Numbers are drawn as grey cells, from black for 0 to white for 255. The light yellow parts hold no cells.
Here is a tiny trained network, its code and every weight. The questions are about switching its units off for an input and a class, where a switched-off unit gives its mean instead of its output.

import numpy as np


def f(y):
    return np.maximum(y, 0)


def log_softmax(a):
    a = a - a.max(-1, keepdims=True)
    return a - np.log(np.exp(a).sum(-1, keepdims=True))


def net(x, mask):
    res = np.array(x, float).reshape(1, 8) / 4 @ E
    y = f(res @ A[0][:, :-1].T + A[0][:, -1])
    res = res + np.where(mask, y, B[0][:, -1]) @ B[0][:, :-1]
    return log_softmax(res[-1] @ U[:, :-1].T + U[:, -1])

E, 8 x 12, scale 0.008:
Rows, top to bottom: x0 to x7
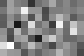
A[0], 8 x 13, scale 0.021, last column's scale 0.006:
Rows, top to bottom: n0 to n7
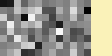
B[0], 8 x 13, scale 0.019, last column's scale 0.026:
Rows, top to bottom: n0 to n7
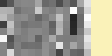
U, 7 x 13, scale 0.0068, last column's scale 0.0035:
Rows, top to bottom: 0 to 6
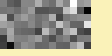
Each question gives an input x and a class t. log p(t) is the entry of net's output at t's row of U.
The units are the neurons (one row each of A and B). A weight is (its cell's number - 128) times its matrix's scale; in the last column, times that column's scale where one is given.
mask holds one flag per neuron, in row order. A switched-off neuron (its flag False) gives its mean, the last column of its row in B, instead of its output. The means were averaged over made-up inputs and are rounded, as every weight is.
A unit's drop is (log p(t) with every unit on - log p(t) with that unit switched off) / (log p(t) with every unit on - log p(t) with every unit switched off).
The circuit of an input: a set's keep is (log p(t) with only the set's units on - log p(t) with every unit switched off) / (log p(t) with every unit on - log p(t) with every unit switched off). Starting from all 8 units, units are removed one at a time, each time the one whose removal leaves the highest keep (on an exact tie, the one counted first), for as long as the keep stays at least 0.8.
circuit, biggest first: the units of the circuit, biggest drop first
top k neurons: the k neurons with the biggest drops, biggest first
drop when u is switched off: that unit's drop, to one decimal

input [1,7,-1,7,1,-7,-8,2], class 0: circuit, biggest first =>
(n1)
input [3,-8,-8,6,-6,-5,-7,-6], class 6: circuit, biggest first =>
(n3; n0)
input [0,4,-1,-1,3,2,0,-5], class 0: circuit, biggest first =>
(n2; n4)
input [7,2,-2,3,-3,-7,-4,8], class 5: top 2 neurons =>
(n5; n2)
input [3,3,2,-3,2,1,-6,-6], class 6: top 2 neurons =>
(n0; n2)
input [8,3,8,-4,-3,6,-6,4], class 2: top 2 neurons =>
(n5; n3)
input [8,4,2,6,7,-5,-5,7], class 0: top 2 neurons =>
(n1; n3)
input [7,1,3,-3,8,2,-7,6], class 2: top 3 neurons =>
(n5; n7; n3)
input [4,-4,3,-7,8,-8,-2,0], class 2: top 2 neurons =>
(n5; n4)
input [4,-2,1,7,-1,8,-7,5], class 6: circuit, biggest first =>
(n2; n0)
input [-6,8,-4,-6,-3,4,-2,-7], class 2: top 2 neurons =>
(n5; n2)
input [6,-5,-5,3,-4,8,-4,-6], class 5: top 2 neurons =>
(n5; n7)
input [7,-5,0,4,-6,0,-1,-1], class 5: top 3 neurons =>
(n5; n2; n6)
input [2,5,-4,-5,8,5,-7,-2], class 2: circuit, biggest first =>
(n5)
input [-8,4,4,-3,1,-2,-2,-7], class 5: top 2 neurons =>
(n3; n6)
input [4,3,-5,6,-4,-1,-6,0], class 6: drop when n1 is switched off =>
0.1
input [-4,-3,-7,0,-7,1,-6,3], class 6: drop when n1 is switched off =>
0.1
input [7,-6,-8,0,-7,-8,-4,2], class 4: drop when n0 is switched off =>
0.3
